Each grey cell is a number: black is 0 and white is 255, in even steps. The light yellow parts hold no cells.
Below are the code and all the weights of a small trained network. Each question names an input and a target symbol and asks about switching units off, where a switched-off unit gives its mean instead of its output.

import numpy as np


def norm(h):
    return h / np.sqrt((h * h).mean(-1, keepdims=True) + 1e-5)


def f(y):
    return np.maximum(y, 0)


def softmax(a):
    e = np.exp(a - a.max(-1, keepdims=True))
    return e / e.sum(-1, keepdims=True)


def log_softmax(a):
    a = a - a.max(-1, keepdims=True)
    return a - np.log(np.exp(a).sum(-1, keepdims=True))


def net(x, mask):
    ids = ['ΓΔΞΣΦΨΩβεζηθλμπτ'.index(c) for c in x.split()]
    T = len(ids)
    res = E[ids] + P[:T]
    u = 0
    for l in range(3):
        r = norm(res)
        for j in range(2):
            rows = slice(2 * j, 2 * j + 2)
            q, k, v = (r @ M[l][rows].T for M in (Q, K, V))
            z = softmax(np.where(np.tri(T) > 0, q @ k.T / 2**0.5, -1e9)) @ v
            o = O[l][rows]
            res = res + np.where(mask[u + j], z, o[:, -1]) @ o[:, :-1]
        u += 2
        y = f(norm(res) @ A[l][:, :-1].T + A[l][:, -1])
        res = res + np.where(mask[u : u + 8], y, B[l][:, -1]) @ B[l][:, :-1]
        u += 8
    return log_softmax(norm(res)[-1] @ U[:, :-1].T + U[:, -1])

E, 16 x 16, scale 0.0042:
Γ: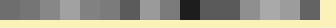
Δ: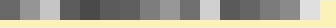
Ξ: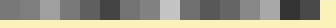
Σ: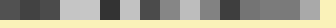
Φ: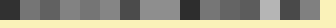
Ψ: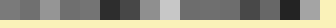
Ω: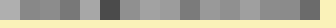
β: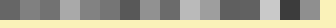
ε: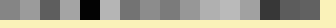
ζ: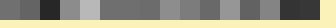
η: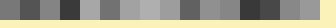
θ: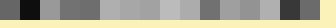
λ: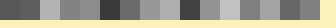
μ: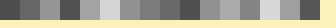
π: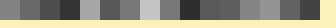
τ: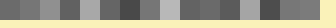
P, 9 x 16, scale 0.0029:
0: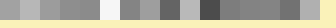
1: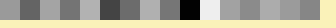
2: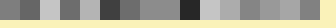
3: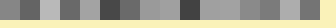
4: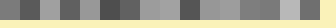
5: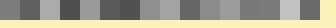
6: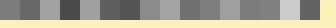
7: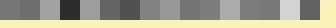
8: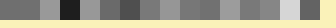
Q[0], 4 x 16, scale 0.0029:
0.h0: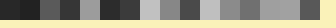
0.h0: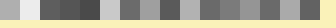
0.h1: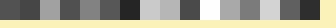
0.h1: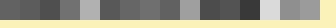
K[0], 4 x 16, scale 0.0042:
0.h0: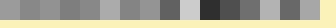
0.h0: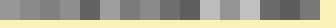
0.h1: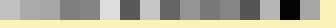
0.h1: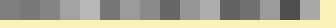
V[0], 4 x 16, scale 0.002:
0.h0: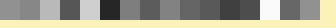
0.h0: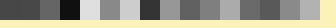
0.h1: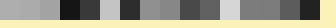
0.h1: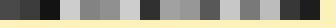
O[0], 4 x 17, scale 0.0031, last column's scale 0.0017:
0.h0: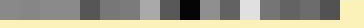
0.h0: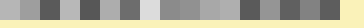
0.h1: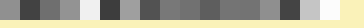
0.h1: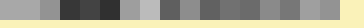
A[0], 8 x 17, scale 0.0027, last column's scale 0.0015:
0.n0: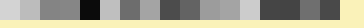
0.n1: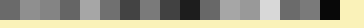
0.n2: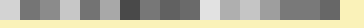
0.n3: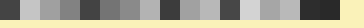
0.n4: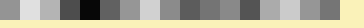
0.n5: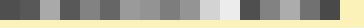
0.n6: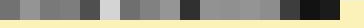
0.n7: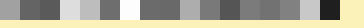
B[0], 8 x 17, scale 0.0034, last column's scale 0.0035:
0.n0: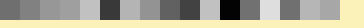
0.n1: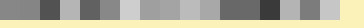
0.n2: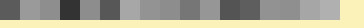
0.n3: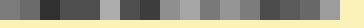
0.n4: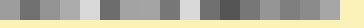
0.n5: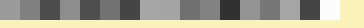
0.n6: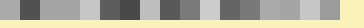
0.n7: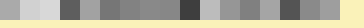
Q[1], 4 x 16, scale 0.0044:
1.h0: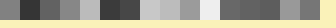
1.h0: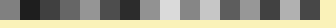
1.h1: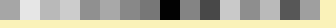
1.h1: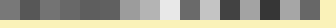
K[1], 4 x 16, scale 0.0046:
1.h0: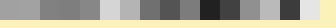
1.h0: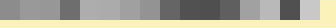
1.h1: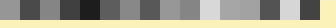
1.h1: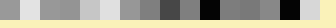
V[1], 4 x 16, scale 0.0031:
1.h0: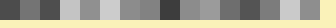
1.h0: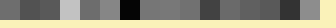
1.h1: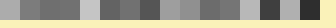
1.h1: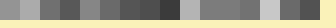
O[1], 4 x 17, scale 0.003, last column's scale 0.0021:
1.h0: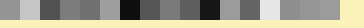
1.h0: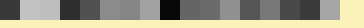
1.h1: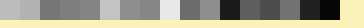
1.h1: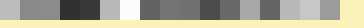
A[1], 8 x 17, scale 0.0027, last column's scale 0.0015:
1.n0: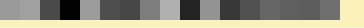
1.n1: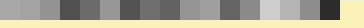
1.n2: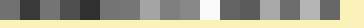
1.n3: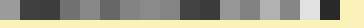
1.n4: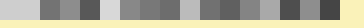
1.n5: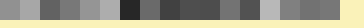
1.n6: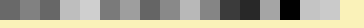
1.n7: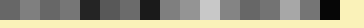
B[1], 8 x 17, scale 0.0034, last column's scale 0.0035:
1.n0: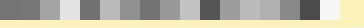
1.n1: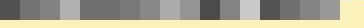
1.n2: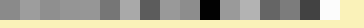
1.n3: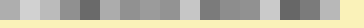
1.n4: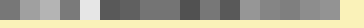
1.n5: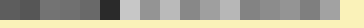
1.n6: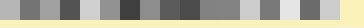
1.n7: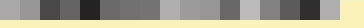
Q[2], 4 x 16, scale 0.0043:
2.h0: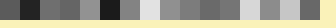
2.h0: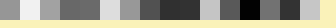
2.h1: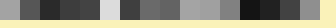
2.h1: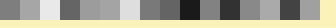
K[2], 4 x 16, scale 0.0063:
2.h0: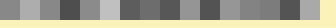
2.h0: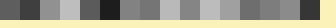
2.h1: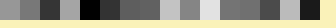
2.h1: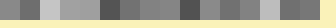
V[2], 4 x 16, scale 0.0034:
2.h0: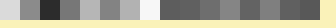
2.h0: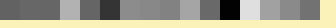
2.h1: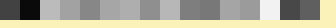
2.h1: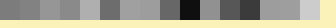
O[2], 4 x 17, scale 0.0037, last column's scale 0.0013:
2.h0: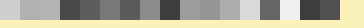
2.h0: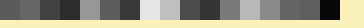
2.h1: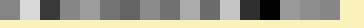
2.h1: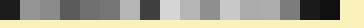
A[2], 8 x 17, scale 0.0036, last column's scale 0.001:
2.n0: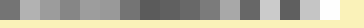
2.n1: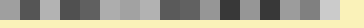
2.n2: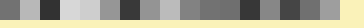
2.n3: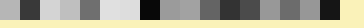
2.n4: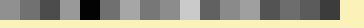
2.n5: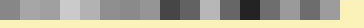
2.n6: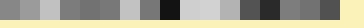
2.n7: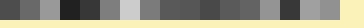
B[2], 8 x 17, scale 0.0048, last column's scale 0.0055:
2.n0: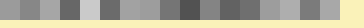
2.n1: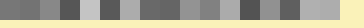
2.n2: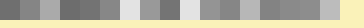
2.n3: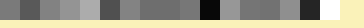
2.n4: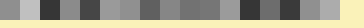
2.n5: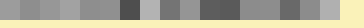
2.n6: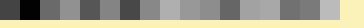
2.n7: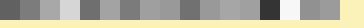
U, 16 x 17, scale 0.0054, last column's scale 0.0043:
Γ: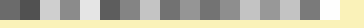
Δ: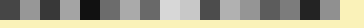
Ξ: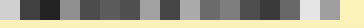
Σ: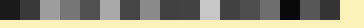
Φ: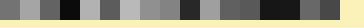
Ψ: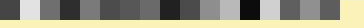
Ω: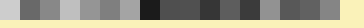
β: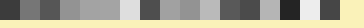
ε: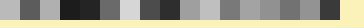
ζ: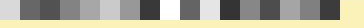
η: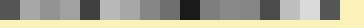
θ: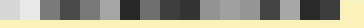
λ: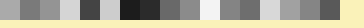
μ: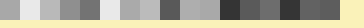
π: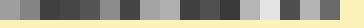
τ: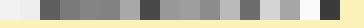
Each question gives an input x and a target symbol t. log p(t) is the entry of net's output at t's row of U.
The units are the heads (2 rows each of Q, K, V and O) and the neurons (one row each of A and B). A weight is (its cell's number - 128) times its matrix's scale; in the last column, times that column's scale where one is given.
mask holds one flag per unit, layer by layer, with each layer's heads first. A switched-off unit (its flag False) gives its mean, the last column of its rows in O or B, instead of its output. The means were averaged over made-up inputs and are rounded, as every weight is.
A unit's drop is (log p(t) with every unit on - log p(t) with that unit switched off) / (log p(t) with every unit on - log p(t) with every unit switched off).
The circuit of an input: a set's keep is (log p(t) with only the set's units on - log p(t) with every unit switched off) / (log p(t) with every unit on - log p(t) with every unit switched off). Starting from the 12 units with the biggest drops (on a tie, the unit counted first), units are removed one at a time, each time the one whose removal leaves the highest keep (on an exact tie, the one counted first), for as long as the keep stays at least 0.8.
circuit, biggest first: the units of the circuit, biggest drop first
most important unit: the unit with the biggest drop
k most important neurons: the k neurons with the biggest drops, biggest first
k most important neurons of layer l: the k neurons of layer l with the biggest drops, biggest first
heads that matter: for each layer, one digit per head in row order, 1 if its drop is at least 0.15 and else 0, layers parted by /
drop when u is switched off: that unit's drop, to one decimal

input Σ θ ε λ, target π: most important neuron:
0.n5
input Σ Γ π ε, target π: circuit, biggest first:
2.h0, 2.n3
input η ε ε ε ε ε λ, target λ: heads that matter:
10 / 00 / 10
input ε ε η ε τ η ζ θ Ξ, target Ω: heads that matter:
11 / 00 / 10
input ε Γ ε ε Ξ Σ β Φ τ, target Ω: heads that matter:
10 / 00 / 10
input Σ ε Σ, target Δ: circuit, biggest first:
0.h1, 0.n3
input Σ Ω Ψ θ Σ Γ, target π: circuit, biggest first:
2.h0, 2.n3
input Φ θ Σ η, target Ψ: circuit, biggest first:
1.h0, 2.h1
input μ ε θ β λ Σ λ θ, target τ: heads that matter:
00 / 10 / 01
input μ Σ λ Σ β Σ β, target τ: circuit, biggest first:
1.h0, 2.n3, 2.n6
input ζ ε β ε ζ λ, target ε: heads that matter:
01 / 01 / 10
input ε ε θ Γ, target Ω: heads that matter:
11 / 00 / 10
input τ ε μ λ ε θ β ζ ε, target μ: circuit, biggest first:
1.h1, 2.h1, 2.n3
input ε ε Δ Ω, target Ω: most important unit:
0.h0
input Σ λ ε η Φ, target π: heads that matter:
01 / 10 / 11
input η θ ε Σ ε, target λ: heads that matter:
10 / 01 / 10
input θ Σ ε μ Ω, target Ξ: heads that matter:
00 / 00 / 01
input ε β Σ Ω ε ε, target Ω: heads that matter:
10 / 00 / 11
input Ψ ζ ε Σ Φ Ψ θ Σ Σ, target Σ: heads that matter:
01 / 10 / 00
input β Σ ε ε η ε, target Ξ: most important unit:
0.h0
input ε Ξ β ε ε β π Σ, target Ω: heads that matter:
11 / 00 / 10
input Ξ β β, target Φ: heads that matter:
10 / 10 / 10
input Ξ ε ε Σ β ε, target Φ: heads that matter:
10 / 10 / 10
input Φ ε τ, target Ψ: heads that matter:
00 / 11 / 00
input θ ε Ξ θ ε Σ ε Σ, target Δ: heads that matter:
11 / 00 / 00
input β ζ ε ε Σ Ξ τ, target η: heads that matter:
11 / 01 / 00
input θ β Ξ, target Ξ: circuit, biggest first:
2.h1
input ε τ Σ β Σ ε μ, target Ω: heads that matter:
10 / 00 / 10
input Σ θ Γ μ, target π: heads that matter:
01 / 10 / 10
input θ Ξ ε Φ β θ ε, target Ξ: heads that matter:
00 / 11 / 01
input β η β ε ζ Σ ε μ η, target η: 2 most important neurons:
2.n7, 2.n3
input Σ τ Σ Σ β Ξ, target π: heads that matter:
01 / 10 / 10
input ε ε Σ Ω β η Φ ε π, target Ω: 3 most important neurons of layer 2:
2.n3, 2.n2, 2.n6
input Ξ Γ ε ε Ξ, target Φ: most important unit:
1.h0
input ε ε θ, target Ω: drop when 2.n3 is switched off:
0.2
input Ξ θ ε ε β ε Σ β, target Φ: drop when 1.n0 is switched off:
0.1
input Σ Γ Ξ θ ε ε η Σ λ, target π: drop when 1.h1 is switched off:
0.1
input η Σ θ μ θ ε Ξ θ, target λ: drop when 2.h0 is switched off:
0.8
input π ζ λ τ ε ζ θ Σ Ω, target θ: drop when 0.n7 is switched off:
0.0
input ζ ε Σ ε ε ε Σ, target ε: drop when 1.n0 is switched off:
0.1
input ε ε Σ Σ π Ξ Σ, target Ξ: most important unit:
0.h1
